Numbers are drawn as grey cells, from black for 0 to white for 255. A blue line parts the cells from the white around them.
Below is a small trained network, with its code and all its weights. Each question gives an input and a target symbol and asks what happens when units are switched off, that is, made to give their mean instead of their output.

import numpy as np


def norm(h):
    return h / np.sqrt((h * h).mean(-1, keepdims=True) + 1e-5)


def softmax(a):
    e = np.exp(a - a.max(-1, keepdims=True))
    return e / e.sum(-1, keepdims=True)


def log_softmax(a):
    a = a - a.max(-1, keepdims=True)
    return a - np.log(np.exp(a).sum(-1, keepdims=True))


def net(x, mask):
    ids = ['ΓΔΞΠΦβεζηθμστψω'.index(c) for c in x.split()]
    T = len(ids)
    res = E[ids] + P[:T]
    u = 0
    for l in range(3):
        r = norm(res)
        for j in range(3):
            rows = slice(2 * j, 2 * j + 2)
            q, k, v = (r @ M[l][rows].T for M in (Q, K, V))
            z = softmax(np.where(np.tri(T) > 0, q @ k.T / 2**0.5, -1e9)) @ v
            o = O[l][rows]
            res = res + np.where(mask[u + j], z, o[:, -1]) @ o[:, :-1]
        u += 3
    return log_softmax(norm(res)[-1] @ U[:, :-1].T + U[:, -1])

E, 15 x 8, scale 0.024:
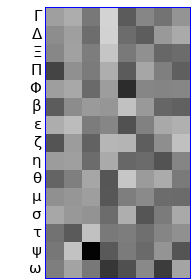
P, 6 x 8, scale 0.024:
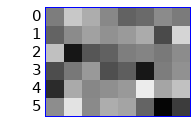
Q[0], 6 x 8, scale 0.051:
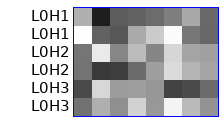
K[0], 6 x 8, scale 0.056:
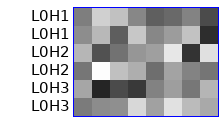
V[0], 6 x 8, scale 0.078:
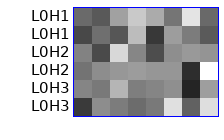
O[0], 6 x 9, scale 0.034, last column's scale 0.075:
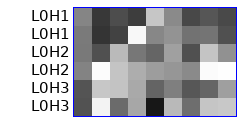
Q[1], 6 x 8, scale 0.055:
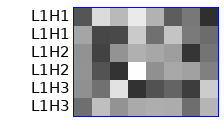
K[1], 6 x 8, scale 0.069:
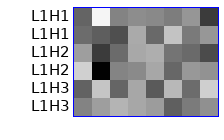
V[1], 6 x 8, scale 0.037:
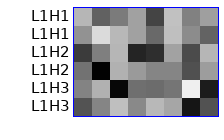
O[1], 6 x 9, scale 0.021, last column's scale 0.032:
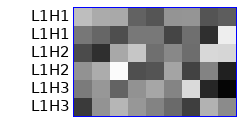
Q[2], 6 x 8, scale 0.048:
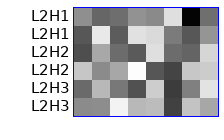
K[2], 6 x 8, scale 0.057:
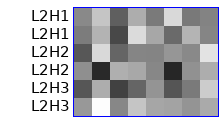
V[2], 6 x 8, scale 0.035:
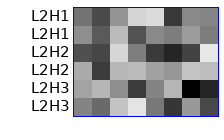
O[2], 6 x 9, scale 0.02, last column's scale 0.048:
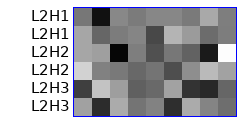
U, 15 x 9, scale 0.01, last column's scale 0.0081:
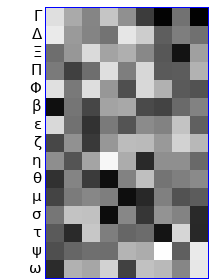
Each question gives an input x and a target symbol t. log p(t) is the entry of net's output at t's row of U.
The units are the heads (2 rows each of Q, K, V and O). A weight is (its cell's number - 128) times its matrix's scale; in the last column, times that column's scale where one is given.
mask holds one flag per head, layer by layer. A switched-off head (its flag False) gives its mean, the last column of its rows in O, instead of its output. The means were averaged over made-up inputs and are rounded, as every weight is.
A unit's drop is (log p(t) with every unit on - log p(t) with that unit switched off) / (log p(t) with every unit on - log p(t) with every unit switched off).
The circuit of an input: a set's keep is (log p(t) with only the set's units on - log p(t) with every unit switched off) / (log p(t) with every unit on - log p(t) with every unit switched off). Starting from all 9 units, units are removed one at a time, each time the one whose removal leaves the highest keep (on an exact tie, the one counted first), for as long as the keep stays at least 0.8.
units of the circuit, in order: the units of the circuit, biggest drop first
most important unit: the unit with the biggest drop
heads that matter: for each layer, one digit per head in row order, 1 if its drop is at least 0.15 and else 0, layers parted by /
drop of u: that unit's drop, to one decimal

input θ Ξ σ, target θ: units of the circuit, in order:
L0H1; L0H2
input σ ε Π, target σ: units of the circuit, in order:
L0H1; L0H3
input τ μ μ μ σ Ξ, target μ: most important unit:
L0H2
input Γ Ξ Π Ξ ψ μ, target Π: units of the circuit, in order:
L0H1; L0H2
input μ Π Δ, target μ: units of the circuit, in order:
L0H2; L0H3
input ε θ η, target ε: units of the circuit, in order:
L0H3; L0H2
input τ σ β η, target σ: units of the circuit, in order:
L0H1; L0H3
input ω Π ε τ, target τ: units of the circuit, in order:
L0H2; L0H3
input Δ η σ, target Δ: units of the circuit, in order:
L0H3; L0H1; L1H2
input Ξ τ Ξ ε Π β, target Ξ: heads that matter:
111 / 010 / 000
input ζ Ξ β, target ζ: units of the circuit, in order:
L0H1; L0H3
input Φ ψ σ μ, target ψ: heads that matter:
011 / 011 / 000
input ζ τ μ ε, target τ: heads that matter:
111 / 000 / 000
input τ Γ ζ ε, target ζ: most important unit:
L0H1
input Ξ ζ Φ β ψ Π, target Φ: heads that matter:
111 / 110 / 000
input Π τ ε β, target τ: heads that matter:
111 / 011 / 000
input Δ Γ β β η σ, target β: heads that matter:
111 / 000 / 000
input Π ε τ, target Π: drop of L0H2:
0.3
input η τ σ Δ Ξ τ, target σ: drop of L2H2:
0.0
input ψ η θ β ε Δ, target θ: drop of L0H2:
0.4
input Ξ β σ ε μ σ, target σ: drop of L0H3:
0.3
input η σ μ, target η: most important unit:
L0H3
